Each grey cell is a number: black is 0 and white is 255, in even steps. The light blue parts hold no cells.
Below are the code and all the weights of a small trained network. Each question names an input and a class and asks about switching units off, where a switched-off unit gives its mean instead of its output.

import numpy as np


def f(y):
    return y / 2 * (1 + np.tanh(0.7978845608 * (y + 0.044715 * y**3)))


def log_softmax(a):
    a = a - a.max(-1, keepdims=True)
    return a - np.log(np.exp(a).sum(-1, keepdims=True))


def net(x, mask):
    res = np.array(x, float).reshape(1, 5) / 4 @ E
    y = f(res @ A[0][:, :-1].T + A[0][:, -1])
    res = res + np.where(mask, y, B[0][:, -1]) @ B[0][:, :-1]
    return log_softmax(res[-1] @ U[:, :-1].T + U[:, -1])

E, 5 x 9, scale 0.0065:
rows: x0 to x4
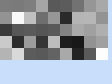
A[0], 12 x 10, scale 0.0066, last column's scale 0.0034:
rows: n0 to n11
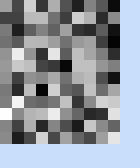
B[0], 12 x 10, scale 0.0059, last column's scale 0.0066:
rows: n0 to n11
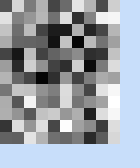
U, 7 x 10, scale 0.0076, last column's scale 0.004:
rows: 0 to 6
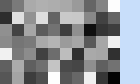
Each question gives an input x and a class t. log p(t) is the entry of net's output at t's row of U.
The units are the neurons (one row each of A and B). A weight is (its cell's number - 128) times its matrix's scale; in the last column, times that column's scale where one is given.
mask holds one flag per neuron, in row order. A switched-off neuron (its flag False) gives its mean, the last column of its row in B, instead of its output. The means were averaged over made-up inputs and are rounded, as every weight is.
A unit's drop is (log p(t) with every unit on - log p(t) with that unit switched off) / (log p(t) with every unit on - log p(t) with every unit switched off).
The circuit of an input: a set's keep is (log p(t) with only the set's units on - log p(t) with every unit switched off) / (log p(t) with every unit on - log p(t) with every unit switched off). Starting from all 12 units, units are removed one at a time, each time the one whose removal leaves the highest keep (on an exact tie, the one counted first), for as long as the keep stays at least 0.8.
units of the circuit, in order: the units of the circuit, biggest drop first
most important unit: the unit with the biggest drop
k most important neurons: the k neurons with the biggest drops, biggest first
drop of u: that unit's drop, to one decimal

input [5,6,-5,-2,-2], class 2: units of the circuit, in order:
(n5, n10)
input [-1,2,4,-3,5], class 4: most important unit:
n10
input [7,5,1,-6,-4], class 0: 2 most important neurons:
(n10, n1)
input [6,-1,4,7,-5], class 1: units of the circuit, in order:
(n10, n0)
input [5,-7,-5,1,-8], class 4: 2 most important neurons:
(n1, n3)
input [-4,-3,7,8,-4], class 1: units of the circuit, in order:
(n10, n0)
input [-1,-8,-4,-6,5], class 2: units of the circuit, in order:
(n2, n11)
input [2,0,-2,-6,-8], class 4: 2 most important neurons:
(n1, n3)
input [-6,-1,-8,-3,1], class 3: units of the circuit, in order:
(n9, n10)
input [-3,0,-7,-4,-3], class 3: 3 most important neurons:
(n9, n10, n0)
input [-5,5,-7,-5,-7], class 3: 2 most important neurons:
(n9, n1)
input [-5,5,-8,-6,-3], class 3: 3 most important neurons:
(n9, n10, n0)
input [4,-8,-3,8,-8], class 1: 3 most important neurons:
(n10, n0, n7)
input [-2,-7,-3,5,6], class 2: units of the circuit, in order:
(n2)
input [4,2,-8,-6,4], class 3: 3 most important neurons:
(n10, n0, n9)
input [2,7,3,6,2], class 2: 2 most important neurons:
(n5, n4)
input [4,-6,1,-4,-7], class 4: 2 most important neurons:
(n1, n3)
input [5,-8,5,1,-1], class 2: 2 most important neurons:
(n2, n11)
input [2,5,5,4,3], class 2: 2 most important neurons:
(n5, n1)
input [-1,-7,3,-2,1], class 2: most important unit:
n2
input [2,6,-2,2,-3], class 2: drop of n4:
0.4
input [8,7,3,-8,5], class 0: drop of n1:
-0.1
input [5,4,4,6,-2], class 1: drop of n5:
-0.1
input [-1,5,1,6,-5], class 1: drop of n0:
0.5
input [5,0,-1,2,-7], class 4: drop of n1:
0.2
